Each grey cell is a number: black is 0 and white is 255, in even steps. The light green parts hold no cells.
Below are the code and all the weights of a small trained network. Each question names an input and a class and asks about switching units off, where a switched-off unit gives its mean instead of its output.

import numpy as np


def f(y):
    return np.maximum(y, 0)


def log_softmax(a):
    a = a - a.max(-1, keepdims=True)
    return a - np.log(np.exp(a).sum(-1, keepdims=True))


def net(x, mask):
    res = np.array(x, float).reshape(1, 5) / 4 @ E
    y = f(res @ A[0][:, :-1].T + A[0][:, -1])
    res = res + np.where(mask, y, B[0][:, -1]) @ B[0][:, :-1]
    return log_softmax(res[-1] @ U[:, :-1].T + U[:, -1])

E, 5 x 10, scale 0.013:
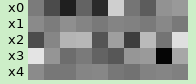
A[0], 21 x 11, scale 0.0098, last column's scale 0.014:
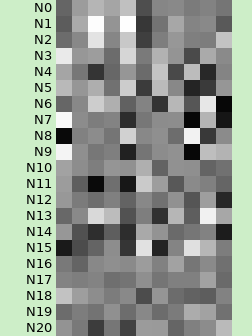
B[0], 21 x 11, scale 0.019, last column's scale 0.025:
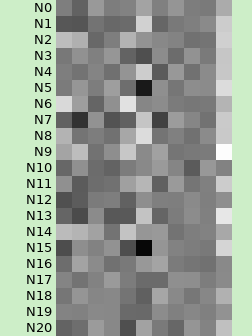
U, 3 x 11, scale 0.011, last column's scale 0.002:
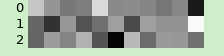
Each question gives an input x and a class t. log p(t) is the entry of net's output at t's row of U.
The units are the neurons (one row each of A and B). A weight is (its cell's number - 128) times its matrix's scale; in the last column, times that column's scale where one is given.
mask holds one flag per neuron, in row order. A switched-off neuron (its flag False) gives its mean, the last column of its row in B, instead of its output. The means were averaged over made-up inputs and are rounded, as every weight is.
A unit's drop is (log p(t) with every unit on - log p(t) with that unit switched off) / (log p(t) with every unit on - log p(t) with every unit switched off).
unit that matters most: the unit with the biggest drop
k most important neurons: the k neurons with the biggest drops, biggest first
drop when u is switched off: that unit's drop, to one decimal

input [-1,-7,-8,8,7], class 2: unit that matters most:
N5
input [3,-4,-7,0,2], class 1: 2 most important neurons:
N9; N2
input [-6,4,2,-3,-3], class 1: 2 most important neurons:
N1; N9
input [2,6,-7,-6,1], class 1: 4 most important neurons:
N9; N2; N6; N4
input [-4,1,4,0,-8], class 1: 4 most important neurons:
N9; N13; N1; N14
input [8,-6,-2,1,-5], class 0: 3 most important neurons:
N14; N13; N7
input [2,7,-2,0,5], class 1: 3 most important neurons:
N9; N2; N6
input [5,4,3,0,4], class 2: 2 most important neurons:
N15; N7
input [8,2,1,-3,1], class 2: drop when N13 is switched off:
0.3
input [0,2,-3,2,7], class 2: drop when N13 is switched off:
0.0
